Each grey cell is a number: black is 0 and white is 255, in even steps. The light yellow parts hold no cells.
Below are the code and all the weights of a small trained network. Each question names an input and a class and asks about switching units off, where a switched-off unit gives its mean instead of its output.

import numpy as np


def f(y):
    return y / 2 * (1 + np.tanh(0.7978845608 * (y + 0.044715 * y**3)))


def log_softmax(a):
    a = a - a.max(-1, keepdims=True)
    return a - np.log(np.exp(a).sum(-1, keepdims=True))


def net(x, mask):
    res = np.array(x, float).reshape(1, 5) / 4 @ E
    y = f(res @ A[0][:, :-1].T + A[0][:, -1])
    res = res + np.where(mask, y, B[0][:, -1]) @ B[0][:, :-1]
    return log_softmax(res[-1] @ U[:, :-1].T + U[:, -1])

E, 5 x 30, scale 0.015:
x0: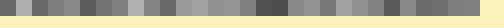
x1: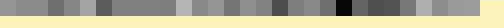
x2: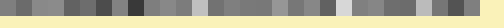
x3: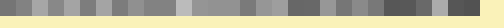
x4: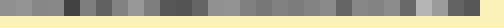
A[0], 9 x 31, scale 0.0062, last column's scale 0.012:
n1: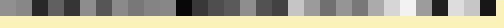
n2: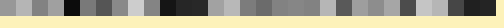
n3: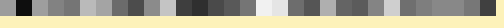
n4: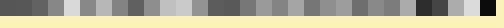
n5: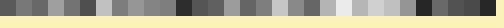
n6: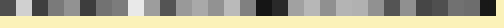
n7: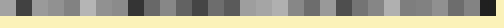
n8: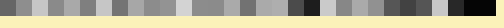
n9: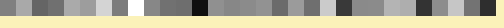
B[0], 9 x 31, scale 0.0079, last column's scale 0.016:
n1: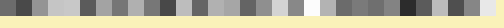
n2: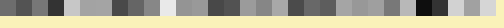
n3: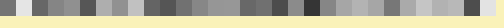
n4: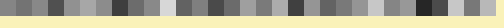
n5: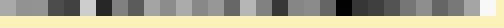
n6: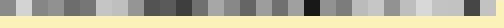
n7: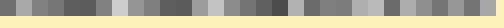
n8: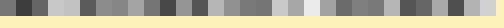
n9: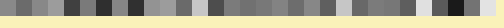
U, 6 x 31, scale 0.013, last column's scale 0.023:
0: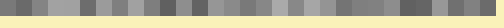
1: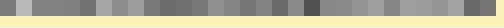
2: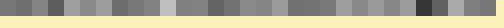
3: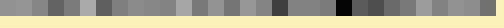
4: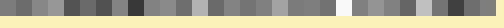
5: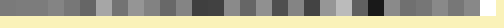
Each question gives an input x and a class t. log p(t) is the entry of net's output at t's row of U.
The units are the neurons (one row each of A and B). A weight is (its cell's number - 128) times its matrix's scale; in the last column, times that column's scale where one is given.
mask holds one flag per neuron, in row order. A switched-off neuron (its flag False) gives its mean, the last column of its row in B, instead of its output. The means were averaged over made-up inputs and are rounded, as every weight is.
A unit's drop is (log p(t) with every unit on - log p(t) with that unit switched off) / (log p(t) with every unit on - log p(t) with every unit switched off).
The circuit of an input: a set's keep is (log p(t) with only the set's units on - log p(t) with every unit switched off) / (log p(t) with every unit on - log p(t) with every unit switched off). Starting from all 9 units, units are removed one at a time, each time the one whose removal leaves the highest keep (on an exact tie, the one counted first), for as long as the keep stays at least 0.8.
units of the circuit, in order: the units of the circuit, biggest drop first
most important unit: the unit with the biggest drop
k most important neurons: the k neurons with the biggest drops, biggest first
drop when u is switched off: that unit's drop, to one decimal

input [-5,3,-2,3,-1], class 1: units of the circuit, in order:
n5, n3
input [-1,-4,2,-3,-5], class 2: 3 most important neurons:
n9, n4, n8
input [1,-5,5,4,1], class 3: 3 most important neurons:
n5, n9, n1
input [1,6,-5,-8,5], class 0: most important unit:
n1
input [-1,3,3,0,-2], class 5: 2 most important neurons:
n5, n9
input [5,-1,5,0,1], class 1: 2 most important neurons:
n9, n6
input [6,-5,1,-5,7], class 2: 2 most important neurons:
n2, n3
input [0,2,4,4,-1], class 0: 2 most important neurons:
n9, n5
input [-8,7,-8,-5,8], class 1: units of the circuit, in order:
n3, n5
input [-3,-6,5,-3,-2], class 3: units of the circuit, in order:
n5, n9
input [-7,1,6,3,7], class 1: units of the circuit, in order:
n3, n9
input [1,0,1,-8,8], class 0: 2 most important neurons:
n1, n4
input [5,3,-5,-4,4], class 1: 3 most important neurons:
n6, n5, n8
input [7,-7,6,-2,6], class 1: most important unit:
n6
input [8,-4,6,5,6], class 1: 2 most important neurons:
n6, n9
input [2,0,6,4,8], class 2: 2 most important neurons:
n2, n9
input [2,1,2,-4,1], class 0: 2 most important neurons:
n9, n5
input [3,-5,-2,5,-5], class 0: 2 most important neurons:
n8, n2
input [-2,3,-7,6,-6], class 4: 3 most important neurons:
n9, n1, n2
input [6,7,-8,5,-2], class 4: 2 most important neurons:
n9, n5
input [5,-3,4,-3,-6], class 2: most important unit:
n4
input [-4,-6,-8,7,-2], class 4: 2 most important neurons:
n9, n1
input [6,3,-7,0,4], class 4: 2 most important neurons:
n9, n3
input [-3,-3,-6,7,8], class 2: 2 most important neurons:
n2, n1
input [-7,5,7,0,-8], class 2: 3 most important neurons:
n4, n9, n6
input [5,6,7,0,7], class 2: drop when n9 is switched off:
0.4
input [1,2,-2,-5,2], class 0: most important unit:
n5
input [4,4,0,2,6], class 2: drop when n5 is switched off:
0.3
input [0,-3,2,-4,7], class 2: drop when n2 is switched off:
0.8
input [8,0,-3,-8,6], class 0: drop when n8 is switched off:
0.0
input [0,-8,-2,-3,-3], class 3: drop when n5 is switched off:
0.9
